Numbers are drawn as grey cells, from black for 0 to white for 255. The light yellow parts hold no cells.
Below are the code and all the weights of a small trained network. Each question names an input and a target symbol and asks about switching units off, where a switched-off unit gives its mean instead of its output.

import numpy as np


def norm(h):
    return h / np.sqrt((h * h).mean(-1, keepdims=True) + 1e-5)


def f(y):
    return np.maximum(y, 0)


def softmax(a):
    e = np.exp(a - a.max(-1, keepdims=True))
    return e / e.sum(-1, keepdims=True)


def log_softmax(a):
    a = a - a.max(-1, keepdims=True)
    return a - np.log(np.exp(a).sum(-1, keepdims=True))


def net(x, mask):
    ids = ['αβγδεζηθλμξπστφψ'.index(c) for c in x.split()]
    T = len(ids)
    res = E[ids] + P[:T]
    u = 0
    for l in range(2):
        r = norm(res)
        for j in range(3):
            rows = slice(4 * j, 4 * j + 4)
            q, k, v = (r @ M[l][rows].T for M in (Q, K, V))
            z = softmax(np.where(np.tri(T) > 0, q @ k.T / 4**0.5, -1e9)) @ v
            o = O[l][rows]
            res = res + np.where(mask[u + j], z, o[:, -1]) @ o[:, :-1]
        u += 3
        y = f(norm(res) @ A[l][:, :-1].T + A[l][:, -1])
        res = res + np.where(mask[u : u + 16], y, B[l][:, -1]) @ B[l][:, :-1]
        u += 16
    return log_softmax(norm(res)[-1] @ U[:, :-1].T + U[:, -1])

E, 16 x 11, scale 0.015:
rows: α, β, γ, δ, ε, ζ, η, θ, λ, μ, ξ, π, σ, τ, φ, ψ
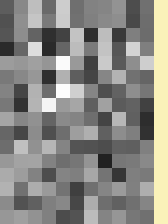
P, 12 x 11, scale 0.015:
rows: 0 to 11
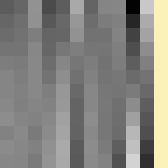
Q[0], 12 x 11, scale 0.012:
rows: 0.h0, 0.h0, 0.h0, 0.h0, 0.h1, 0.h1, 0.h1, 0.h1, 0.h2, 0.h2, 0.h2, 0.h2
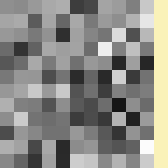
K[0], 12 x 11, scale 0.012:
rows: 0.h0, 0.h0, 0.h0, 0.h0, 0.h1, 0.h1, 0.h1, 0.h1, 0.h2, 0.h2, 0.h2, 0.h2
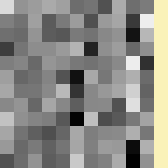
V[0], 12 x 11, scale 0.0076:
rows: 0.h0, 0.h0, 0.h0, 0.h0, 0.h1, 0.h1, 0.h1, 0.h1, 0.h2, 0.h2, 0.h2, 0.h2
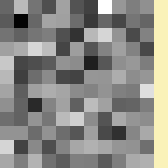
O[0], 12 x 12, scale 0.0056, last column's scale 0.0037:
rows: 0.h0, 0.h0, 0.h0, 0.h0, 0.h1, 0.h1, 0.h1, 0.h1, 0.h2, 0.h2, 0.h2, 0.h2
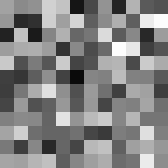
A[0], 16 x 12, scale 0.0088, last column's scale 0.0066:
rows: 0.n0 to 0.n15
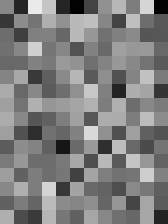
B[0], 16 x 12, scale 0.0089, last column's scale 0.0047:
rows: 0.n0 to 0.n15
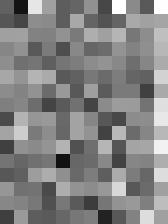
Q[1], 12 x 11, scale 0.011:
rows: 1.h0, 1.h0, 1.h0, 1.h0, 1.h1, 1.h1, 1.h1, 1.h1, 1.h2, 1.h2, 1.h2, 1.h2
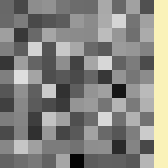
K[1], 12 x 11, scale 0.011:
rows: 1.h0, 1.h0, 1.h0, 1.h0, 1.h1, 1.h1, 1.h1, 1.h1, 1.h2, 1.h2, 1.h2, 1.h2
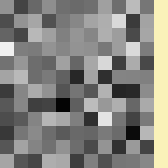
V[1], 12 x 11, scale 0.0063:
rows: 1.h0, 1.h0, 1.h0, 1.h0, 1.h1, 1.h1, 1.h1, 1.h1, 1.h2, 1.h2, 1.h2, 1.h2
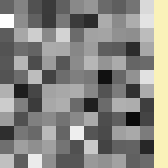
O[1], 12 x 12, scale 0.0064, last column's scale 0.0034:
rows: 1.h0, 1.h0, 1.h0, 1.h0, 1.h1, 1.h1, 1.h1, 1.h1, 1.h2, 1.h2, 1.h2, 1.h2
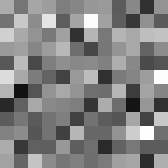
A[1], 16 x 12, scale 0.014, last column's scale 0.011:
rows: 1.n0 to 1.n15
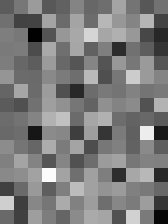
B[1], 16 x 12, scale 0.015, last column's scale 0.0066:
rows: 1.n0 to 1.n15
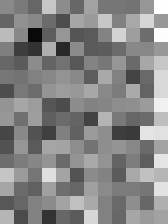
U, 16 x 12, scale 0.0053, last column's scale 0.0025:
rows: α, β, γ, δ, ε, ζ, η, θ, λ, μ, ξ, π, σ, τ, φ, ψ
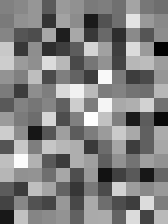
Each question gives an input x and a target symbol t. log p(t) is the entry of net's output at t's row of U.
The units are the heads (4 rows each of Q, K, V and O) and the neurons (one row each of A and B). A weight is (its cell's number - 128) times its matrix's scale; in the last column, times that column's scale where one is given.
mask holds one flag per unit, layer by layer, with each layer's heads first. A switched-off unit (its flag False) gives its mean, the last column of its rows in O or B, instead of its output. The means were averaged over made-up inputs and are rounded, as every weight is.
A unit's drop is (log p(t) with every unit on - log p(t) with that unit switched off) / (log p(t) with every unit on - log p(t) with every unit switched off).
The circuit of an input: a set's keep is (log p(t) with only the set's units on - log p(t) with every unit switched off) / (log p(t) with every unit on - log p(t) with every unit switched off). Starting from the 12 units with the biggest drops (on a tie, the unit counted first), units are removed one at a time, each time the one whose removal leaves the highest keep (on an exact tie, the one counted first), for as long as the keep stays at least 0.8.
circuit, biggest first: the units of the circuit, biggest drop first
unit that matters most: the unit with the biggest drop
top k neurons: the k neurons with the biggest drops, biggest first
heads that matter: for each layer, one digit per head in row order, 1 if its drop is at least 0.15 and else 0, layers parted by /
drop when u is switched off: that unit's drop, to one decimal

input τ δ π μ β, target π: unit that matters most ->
0.h2
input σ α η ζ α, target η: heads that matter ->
000 / 010
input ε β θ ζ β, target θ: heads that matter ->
100 / 001
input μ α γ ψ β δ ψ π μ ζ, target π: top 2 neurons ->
[0.n10, 0.n8]
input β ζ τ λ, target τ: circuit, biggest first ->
[0.h1, 0.n0]
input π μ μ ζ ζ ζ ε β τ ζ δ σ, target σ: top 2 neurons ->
[0.n6, 0.n9]
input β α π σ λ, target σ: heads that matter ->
000 / 001
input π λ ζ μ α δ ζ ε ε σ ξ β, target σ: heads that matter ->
101 / 001
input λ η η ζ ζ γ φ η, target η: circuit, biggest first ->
[1.n14, 0.h0]
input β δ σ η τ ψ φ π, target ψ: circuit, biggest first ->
[0.h0, 1.h1]
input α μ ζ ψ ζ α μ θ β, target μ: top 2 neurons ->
[0.n9, 1.n2]
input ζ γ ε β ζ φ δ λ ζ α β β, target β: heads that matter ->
010 / 100
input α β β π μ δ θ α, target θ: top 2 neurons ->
[1.n1, 0.n10]
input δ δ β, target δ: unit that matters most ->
0.h1
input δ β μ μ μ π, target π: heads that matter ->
100 / 000
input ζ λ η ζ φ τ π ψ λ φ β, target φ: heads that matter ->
001 / 000
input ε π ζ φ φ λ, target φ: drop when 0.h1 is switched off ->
0.1
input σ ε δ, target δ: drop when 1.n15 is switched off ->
0.5
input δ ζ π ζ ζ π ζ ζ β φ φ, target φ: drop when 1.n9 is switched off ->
0.1
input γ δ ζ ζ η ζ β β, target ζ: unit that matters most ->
0.h0
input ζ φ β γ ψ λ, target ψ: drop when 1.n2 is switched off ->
0.0
